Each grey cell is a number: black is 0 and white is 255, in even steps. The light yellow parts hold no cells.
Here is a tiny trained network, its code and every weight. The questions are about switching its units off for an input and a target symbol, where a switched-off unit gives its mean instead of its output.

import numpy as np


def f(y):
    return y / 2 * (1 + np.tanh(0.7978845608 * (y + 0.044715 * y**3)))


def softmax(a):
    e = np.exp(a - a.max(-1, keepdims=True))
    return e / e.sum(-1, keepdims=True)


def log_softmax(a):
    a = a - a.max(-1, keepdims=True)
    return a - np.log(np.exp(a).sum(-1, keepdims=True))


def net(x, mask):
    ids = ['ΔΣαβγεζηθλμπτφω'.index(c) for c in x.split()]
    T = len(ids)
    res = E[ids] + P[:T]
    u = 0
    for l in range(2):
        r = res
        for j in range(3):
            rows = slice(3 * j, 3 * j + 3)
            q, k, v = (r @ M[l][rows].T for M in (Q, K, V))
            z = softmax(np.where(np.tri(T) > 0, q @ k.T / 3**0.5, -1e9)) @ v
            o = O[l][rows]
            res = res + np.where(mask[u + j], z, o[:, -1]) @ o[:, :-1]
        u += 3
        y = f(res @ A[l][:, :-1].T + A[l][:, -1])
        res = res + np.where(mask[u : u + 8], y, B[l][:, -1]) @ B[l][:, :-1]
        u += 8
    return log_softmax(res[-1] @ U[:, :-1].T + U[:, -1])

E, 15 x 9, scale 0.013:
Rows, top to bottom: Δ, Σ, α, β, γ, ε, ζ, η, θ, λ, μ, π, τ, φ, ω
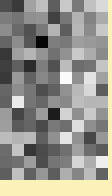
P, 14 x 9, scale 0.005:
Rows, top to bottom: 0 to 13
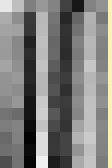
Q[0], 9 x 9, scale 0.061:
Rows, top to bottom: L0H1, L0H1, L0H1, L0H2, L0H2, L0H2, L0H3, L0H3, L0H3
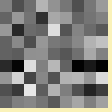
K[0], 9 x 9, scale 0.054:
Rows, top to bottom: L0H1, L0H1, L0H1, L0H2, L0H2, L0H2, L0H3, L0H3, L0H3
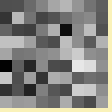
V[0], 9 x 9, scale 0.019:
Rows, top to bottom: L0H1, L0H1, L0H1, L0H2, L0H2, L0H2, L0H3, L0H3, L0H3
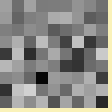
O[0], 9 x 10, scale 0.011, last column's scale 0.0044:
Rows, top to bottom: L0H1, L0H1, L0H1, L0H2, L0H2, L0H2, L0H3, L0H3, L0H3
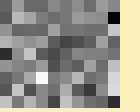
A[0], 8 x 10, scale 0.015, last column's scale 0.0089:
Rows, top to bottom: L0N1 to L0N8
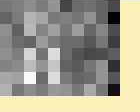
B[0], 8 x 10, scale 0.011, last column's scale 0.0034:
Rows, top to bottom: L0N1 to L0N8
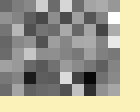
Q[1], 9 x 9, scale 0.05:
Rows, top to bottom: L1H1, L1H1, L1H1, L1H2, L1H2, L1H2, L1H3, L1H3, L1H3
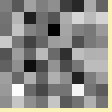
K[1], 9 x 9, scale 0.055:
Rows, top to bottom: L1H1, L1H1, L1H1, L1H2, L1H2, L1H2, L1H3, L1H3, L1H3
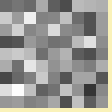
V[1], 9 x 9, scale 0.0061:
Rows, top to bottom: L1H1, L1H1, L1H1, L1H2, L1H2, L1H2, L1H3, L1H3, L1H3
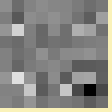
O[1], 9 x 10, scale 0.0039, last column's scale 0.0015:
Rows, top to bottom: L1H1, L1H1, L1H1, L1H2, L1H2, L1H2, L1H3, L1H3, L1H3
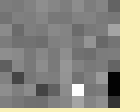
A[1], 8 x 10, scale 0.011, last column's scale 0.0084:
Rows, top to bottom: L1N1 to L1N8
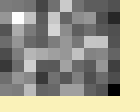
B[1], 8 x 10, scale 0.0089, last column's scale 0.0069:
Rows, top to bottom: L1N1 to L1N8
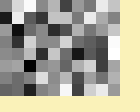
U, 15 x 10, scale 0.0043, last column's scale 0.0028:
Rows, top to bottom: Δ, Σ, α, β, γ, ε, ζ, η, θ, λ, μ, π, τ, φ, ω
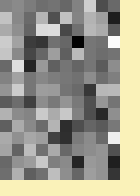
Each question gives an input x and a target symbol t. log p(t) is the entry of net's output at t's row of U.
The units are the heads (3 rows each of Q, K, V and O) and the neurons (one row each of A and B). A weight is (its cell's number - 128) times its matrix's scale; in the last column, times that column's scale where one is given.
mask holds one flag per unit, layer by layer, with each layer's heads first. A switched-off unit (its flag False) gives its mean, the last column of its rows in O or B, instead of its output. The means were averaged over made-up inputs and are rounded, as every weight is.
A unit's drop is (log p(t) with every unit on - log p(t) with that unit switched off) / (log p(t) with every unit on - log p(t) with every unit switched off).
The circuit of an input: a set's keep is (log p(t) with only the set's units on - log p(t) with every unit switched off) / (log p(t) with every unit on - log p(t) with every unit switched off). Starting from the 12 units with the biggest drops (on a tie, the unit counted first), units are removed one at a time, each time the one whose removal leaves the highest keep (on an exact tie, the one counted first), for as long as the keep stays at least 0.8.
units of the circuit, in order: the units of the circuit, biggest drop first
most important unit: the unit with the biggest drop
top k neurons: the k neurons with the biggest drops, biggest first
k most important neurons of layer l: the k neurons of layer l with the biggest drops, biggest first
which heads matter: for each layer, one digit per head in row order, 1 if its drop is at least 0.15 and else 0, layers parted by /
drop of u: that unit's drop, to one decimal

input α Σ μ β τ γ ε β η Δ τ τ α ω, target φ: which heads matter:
011 / 000
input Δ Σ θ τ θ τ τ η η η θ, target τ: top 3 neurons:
(L1N1 L1N4 L1N3)
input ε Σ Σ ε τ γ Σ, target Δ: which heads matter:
011 / 000
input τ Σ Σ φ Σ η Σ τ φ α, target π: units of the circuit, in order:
(L0H2 L0H3)
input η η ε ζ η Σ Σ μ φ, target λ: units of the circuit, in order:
(L0H3 L0H2)
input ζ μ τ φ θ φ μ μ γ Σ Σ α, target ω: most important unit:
L0H2
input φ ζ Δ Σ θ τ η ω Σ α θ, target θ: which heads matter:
001 / 000
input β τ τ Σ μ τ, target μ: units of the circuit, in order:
(L0H3 L1N5 L0H2)
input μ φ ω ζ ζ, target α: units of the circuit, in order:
(L0H3 L0H2)
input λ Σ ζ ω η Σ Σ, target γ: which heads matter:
011 / 000
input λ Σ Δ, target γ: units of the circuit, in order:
(L0N8 L0H3 L0H2)
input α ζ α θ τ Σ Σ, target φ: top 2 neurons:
(L0N1 L1N4)
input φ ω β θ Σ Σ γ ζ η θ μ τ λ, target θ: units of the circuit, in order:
(L0H3 L1N3 L0H2)
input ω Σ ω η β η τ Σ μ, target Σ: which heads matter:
001 / 000
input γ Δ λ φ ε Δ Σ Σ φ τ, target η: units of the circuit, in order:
(L0H3 L1N1)
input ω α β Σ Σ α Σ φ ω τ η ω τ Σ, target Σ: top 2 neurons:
(L1N8 L1N5)
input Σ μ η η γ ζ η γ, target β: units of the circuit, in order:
(L0H3)
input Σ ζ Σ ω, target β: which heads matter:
011 / 000
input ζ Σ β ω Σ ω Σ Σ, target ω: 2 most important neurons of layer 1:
(L1N8 L1N1)
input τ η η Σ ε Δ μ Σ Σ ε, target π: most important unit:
L0H2
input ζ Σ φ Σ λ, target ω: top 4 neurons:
(L1N8 L1N1 L1N5 L1N6)
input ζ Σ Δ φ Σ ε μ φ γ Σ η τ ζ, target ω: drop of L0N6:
0.0
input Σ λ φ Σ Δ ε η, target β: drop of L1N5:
-0.1
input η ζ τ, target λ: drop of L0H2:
0.2
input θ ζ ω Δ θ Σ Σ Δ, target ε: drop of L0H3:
0.5
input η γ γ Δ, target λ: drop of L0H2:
0.2
